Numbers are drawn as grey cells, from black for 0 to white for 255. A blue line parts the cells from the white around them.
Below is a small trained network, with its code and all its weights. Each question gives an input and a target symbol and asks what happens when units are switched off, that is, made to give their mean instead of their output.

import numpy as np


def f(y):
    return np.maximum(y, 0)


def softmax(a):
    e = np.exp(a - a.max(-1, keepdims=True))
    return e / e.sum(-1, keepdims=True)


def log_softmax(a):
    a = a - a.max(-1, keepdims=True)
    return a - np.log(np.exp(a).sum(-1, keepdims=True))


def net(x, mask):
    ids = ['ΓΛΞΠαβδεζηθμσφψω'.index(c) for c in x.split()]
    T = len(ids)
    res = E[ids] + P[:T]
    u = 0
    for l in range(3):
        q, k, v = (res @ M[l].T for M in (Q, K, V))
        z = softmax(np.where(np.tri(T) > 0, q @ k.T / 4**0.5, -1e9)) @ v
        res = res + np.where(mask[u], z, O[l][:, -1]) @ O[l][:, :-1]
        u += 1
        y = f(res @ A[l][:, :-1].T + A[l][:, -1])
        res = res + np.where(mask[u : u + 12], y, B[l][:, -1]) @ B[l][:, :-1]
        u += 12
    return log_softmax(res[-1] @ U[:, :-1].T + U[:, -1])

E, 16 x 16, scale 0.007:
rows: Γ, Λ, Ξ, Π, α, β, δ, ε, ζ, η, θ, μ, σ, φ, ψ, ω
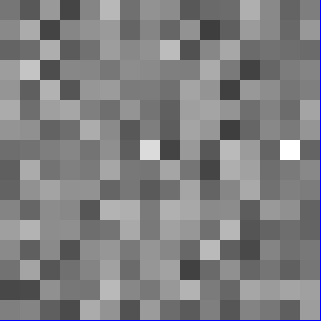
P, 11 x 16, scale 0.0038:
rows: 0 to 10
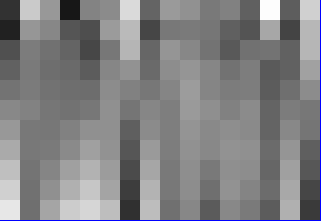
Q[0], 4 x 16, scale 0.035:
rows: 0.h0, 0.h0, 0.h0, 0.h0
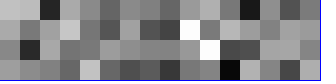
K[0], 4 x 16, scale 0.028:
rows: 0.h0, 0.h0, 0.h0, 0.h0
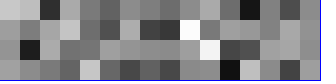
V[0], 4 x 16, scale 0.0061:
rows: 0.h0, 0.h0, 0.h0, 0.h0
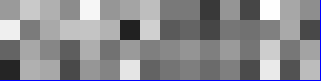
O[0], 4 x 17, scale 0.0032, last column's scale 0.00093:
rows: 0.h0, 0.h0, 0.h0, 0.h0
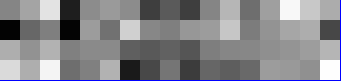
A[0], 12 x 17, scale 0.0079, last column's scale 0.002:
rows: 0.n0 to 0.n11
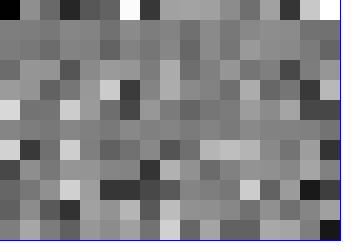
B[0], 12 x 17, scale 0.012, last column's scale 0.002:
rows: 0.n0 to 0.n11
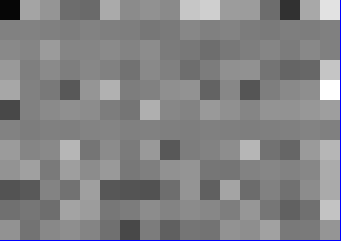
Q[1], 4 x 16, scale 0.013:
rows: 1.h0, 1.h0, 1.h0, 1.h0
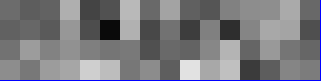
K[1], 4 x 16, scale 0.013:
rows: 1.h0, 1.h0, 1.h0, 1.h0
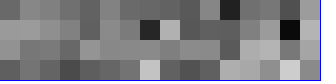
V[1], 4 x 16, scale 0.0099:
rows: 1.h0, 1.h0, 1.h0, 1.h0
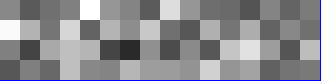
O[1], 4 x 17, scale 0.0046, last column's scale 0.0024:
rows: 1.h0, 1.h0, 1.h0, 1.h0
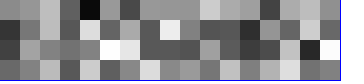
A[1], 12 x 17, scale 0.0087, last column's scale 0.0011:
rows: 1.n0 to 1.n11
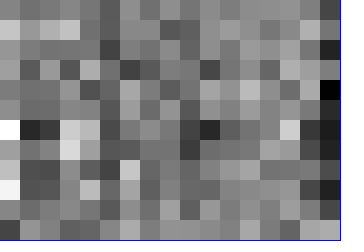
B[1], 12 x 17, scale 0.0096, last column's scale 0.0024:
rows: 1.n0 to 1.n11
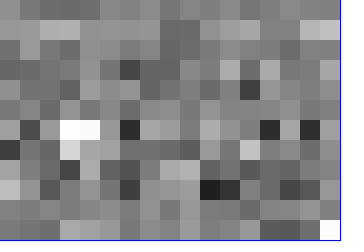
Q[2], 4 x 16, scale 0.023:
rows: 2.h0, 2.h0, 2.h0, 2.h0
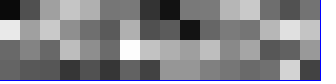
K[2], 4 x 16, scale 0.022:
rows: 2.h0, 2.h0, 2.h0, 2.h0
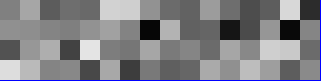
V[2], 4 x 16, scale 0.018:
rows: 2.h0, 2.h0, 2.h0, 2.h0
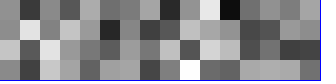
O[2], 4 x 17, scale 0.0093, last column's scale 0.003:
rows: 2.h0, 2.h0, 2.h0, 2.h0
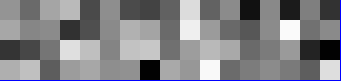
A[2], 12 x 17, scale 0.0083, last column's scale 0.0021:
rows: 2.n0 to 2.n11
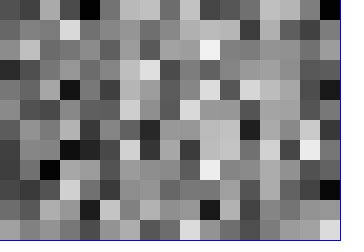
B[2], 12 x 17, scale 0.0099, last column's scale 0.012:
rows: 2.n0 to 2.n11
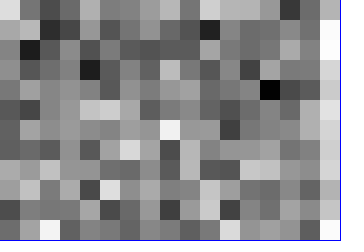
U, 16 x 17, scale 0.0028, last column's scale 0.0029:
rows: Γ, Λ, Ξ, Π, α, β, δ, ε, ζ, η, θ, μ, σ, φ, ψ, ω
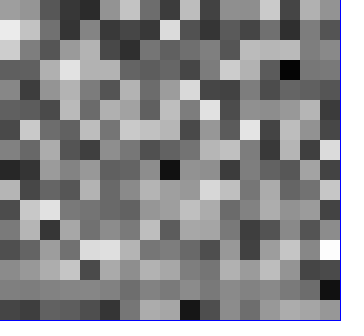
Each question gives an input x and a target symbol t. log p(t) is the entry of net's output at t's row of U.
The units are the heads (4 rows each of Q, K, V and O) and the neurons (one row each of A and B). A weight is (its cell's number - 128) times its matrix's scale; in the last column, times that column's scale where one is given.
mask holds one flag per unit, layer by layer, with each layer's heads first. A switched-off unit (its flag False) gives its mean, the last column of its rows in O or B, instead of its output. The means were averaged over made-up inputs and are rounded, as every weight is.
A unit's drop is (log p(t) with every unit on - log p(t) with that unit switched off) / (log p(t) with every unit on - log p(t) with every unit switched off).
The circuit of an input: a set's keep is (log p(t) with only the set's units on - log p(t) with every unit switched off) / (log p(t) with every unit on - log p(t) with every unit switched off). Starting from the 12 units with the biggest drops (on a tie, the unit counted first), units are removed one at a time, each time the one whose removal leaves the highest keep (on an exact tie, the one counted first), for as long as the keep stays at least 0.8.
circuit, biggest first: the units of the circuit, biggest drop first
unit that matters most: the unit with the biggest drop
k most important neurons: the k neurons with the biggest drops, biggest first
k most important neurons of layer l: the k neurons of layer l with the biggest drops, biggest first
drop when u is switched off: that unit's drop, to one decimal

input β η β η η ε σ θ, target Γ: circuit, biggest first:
(0.h0 2.h0 2.n7)
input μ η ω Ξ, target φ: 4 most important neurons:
(2.n9 2.n8 2.n3 0.n3)
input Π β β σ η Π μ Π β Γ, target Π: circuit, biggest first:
(0.h0 2.h0)
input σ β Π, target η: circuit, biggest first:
(1.h0 0.h0 2.n0 2.h0)
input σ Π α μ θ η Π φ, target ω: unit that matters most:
0.h0
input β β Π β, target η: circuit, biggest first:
(2.n0 2.h0)
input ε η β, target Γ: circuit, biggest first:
(2.h0 2.n7)
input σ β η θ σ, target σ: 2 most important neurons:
(2.n5 0.n0)
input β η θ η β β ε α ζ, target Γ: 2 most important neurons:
(0.n0 2.n7)
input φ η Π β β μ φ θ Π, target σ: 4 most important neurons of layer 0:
(0.n0 0.n4 0.n10 0.n8)
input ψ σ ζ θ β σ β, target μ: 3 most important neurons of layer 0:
(0.n0 0.n4 0.n7)
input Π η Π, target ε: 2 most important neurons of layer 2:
(2.n2 2.n11)
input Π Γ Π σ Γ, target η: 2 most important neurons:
(0.n0 1.n3)
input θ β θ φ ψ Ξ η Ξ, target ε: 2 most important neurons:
(0.n9 2.n2)
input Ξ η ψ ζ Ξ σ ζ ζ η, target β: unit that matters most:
0.n0
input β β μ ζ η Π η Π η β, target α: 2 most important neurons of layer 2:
(2.n4 2.n3)
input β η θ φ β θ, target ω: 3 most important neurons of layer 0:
(0.n0 0.n4 0.n10)
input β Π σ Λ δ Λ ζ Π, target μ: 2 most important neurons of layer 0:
(0.n0 0.n10)
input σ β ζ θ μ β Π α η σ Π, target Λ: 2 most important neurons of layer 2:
(2.n1 2.n7)
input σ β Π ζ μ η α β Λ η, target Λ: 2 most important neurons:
(0.n0 0.n9)
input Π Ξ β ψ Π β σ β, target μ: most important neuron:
(2.n9)
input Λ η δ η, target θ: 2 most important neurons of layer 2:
(2.n6 2.n11)
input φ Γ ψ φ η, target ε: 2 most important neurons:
(2.n2 2.n11)
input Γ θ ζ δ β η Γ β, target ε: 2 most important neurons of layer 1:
(1.n1 1.n3)
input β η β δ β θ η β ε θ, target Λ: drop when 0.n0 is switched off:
0.1
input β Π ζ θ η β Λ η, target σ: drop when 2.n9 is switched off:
0.0
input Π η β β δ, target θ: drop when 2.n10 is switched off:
0.1
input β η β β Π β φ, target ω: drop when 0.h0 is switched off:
1.1
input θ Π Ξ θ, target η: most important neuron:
(0.n0)
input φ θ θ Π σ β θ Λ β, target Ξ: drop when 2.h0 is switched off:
1.1
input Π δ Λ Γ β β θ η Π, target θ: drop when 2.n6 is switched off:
0.2
